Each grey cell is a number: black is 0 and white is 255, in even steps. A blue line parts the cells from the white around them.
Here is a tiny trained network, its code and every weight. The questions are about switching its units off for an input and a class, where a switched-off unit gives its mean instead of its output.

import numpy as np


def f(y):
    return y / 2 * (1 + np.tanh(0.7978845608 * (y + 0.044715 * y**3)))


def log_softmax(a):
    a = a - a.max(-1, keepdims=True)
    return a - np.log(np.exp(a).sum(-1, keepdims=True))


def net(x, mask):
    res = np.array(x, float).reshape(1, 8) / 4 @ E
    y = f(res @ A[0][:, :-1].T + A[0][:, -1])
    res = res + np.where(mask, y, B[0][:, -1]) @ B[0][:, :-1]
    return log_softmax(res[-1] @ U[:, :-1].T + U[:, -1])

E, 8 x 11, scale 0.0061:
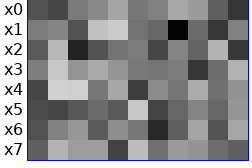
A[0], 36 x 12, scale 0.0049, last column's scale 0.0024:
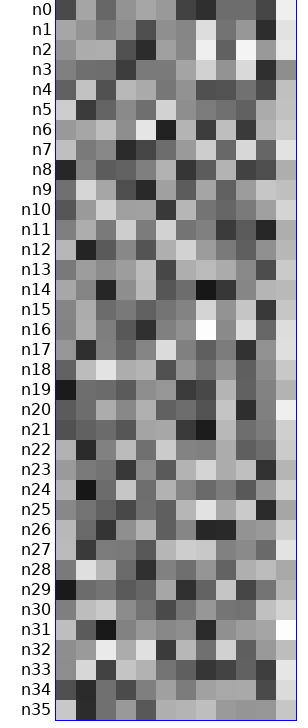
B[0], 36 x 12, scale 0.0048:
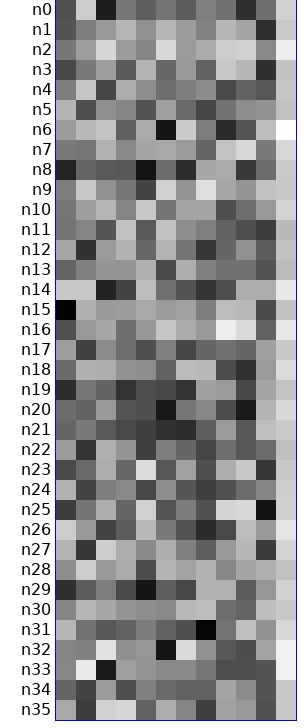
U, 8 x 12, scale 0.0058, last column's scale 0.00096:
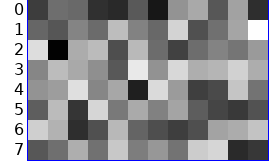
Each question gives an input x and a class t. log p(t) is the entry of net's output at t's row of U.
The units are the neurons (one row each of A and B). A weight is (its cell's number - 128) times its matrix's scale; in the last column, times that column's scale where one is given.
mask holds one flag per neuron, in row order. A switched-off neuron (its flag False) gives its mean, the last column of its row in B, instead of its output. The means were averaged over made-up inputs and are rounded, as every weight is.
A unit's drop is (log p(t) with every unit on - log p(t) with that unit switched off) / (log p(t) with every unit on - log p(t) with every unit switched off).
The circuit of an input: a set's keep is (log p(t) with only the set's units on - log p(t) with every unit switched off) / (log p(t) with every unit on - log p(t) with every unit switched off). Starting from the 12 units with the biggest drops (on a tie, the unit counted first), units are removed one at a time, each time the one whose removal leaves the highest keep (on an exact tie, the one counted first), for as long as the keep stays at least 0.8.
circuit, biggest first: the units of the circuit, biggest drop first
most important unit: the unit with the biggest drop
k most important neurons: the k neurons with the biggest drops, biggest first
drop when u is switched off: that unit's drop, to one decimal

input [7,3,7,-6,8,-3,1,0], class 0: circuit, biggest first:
n8; n19; n29
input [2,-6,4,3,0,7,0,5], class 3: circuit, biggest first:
n9; n2
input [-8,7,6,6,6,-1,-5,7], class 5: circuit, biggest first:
n33; n11
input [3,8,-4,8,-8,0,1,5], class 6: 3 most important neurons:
n14; n26; n33
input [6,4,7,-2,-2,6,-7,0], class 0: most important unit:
n8
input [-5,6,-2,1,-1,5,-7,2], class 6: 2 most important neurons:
n14; n26
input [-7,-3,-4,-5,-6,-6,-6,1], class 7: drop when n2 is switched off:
0.1
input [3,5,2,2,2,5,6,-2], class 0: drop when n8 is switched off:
0.0
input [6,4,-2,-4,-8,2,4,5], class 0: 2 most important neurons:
n8; n29
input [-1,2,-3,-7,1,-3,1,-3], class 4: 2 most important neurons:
n6; n32
